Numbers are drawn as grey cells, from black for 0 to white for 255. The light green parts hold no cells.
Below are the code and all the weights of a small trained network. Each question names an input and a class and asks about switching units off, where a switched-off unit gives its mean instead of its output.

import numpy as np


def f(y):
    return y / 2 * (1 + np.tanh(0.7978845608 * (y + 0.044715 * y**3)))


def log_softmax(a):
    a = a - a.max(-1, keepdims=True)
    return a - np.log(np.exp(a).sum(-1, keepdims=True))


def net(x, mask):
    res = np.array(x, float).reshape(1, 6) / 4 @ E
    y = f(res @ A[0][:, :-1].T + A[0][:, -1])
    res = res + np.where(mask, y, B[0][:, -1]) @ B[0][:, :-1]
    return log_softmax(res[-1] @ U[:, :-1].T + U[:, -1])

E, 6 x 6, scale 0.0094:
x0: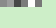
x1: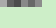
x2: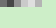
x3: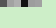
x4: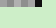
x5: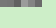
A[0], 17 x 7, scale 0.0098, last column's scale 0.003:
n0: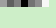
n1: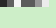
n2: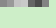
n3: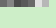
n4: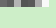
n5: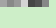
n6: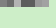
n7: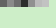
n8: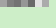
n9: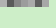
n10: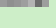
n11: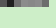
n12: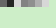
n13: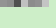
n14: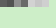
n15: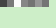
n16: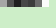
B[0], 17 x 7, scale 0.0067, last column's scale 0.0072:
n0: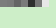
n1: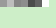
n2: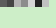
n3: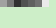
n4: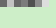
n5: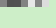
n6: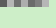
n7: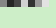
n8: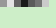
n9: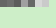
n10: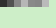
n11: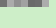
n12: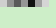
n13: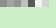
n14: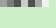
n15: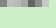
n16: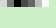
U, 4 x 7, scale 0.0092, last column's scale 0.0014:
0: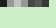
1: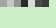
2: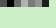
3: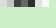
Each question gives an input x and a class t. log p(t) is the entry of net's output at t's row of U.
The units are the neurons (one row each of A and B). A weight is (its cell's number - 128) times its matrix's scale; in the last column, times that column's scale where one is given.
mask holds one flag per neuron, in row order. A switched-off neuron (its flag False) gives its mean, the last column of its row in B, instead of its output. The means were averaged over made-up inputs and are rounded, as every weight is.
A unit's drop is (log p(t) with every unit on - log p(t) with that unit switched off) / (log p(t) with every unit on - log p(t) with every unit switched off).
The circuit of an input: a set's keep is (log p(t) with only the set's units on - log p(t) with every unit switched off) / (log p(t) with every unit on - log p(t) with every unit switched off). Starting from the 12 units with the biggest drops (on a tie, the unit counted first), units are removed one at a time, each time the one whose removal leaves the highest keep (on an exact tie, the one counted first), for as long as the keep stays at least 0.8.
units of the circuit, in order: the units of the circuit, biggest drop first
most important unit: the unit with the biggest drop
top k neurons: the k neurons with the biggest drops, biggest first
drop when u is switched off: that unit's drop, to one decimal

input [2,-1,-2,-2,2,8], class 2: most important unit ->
n8
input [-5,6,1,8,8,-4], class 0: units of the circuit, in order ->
(n16 n3)
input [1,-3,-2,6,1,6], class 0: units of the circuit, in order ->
(n16 n12)
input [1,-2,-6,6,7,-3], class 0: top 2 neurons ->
(n16 n0)
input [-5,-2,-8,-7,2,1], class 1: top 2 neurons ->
(n2 n7)
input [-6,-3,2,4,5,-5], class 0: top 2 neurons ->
(n16 n2)
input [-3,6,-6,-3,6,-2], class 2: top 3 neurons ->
(n2 n5 n8)
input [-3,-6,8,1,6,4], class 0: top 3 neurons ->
(n15 n16 n7)
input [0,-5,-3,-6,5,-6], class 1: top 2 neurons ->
(n7 n14)
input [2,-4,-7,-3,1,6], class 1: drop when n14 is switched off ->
0.1
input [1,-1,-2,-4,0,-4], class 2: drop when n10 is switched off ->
-0.1
